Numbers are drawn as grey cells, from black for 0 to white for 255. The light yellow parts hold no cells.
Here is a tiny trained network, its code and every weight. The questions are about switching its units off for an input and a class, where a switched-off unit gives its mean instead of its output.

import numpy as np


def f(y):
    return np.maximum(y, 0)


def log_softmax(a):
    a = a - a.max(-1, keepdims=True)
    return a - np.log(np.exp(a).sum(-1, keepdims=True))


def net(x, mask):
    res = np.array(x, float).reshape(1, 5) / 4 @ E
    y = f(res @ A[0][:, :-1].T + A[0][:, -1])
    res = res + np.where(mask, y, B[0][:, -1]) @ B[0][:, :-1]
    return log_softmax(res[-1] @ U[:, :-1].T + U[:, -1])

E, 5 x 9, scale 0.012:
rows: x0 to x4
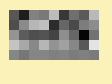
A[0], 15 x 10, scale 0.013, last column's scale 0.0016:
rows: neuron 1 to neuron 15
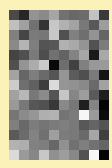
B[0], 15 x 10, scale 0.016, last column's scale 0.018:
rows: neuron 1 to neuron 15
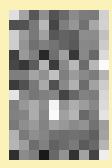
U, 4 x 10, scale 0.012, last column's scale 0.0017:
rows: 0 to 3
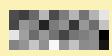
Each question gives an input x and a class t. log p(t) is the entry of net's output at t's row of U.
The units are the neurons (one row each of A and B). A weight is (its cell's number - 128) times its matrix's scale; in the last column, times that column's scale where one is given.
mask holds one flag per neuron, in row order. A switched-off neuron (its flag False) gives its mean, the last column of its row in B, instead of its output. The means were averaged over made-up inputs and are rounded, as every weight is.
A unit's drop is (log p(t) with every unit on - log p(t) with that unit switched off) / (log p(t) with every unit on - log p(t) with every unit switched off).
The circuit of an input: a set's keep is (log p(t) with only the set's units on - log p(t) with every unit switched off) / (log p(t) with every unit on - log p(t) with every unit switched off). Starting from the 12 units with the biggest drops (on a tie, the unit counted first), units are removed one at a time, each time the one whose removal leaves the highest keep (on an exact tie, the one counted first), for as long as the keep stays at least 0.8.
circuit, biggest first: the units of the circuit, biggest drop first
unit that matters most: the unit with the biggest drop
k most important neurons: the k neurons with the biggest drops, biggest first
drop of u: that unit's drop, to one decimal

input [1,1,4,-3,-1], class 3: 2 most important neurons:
[neuron 15; neuron 10]
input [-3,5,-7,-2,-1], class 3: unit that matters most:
neuron 11
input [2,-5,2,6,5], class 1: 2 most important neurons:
[neuron 15; neuron 6]
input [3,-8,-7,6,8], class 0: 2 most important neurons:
[neuron 8; neuron 2]
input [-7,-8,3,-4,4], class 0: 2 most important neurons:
[neuron 2; neuron 8]
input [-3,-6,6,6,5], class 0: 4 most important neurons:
[neuron 2; neuron 8; neuron 5; neuron 11]
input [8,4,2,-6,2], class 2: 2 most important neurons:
[neuron 1; neuron 15]
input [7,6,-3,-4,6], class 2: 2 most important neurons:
[neuron 1; neuron 8]
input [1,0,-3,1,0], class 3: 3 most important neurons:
[neuron 6; neuron 5; neuron 15]
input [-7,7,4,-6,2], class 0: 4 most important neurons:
[neuron 6; neuron 15; neuron 1; neuron 3]
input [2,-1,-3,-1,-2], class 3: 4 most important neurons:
[neuron 15; neuron 6; neuron 9; neuron 4]
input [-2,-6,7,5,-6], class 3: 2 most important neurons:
[neuron 10; neuron 6]
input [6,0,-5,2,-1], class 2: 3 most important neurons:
[neuron 1; neuron 3; neuron 10]
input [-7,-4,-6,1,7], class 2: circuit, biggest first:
[neuron 9]
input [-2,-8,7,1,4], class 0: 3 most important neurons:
[neuron 2; neuron 8; neuron 11]
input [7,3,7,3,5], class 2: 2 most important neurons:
[neuron 1; neuron 11]
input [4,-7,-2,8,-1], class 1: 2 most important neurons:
[neuron 15; neuron 6]
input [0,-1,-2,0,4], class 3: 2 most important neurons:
[neuron 6; neuron 15]
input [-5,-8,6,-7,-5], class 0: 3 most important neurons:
[neuron 2; neuron 8; neuron 15]
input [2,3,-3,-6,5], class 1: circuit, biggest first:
[neuron 5]
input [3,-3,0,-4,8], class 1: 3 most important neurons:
[neuron 6; neuron 5; neuron 9]
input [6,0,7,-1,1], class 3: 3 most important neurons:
[neuron 10; neuron 7; neuron 9]
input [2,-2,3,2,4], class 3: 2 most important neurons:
[neuron 6; neuron 5]
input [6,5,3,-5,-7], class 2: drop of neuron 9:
-0.1
